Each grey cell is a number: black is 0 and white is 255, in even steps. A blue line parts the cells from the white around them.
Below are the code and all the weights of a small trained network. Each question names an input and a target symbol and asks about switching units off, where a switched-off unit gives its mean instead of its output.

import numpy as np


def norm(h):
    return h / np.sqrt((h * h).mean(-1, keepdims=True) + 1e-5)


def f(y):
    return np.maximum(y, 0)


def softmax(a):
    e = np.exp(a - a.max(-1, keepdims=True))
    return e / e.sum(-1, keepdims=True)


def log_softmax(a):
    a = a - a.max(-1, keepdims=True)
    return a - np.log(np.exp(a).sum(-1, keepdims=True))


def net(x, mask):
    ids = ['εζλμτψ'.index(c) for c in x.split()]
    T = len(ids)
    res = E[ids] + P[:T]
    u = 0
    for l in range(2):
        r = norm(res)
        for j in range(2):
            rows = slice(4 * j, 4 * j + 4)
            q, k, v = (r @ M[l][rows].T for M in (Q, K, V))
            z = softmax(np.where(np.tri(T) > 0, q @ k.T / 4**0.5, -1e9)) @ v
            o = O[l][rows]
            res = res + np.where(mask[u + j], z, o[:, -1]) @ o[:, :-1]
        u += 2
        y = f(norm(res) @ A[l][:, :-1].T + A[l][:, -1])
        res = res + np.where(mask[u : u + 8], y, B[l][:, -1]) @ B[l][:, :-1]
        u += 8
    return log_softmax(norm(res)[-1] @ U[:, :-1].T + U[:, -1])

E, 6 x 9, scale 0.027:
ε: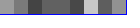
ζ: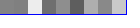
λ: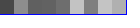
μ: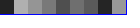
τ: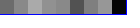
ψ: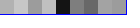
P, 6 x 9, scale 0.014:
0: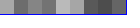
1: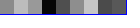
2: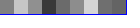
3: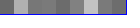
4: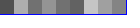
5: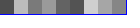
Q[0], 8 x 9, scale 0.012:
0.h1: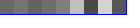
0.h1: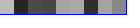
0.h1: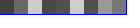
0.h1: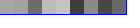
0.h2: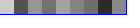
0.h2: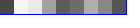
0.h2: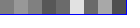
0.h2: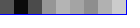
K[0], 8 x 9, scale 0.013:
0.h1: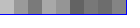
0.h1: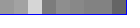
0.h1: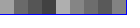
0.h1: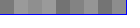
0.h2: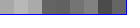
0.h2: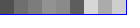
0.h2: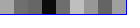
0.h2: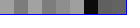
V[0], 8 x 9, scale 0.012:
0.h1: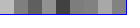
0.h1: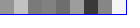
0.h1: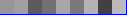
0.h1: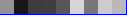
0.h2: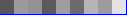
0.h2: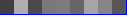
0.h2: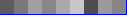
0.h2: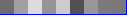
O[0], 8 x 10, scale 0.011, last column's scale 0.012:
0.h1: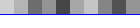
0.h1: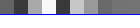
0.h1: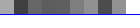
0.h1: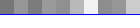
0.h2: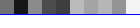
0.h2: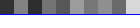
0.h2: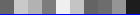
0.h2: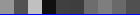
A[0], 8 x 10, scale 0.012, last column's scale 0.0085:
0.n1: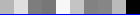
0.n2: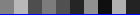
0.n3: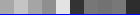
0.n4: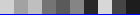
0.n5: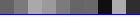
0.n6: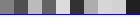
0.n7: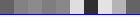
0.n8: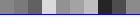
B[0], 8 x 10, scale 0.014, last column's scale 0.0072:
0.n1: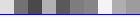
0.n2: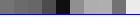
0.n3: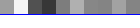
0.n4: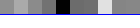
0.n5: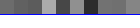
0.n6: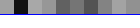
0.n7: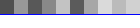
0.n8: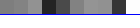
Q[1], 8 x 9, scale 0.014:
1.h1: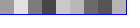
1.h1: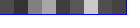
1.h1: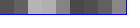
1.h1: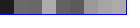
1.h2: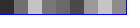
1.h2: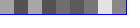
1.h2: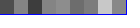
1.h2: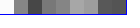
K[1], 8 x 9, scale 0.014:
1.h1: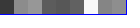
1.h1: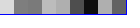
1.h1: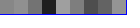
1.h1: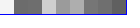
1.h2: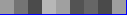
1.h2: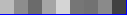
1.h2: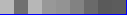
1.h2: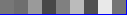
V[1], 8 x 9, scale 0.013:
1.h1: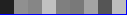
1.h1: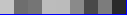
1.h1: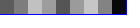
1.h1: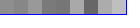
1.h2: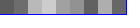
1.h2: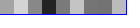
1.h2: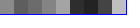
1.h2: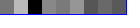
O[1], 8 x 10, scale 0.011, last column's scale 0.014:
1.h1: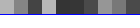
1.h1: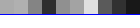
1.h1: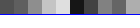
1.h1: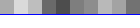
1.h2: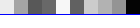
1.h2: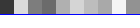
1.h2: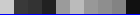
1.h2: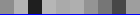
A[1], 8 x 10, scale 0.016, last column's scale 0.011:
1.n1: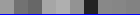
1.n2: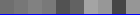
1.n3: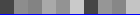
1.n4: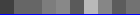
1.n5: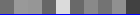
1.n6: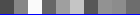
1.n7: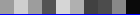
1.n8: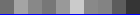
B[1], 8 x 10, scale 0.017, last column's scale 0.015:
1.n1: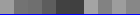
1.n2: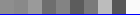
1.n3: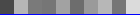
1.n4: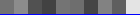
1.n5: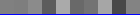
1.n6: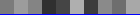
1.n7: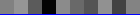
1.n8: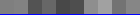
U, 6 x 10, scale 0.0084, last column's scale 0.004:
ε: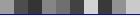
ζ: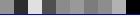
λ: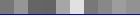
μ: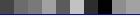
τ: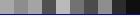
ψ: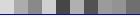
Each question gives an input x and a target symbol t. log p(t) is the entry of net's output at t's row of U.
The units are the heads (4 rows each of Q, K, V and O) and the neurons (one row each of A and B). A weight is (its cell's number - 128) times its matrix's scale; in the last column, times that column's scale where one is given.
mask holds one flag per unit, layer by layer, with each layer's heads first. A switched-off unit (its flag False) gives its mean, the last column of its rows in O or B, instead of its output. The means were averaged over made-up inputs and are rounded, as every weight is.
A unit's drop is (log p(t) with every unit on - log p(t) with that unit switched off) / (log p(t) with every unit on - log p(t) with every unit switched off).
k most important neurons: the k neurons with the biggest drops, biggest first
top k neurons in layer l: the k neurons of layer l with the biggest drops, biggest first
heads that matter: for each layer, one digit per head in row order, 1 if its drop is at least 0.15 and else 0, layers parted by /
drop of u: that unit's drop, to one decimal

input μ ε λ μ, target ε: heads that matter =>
10 / 11
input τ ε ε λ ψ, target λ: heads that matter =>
00 / 01
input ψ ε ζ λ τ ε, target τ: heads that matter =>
11 / 10
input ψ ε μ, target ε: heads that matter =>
11 / 00
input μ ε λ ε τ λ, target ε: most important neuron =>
1.n1
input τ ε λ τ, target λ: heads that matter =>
11 / 01
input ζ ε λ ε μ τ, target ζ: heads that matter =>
01 / 11
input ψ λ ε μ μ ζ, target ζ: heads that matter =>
11 / 00
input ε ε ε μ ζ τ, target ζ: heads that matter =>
01 / 00
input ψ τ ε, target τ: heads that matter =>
10 / 10
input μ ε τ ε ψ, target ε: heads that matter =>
11 / 01
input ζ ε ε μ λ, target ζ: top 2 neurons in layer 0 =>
0.n2; 0.n6
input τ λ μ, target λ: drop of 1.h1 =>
0.1
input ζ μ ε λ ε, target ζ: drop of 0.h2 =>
0.6
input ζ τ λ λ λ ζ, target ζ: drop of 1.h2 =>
0.2
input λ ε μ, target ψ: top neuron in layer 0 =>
0.n7
